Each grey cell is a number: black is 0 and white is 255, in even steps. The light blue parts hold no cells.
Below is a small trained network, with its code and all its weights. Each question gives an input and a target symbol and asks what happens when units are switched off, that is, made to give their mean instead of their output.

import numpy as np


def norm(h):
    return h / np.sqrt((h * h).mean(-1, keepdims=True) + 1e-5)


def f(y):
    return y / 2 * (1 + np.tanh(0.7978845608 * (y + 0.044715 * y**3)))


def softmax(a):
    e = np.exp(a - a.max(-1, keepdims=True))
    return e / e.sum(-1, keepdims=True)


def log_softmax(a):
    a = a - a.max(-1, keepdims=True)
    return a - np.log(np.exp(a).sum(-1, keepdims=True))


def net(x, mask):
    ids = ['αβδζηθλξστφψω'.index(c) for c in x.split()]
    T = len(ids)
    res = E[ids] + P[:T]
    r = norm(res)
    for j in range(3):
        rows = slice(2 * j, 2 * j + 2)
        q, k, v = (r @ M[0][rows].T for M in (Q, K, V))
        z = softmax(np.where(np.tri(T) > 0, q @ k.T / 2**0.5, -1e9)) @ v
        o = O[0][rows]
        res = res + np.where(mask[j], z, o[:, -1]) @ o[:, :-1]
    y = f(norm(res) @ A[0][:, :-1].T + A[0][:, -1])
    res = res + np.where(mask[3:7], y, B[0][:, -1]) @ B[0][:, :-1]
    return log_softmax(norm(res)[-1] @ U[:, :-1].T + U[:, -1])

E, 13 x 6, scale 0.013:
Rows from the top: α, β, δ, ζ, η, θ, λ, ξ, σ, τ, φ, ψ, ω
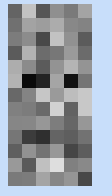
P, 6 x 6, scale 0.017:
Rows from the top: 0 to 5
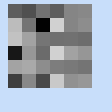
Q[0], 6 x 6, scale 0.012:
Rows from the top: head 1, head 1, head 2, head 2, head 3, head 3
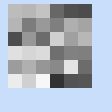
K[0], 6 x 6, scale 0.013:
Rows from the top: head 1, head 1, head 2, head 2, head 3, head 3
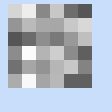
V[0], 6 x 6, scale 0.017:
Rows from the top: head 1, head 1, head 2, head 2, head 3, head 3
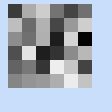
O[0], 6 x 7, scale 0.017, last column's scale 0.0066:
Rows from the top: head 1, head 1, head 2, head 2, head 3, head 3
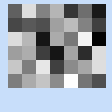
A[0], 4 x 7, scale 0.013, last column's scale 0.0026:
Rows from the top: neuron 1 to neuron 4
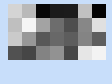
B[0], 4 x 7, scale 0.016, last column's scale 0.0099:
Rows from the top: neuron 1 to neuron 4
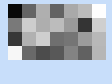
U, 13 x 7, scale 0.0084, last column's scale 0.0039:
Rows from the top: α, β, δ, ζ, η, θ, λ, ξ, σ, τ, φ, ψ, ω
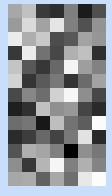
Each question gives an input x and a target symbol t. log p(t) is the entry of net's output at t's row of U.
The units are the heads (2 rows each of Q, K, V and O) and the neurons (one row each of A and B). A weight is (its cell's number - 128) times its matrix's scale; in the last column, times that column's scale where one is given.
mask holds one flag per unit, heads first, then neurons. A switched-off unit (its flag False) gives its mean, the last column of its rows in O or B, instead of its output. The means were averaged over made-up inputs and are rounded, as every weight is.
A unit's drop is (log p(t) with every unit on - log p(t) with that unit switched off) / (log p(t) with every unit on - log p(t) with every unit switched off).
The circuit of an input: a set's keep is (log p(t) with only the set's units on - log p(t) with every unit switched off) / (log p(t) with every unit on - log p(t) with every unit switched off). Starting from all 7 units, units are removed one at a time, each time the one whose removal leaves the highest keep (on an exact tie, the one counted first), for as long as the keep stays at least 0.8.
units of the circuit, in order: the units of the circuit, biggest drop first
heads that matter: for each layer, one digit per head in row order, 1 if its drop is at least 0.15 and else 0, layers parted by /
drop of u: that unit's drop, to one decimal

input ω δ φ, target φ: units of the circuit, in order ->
[head 1; head 3]
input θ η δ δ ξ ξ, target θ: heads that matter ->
011
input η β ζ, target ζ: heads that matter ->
010
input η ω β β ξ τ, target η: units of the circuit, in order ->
[head 1; head 2]
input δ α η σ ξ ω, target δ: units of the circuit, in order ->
[head 3]
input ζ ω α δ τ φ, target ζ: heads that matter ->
010
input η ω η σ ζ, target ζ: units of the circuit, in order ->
[head 2; neuron 1]
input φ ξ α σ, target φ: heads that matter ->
101
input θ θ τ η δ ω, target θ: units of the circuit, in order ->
[head 3; neuron 4]
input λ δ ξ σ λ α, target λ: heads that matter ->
001
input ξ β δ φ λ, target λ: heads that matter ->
101
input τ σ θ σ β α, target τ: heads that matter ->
001
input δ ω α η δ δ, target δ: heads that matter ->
001
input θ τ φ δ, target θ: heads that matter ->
011
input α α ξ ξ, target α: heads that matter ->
010
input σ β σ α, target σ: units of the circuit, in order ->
[head 3]
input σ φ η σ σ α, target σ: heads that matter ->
000
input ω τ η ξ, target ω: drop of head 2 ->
0.9
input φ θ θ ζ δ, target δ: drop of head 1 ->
0.1
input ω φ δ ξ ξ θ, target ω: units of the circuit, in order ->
[head 2]
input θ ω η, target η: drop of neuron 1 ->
0.1
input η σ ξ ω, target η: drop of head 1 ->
0.4
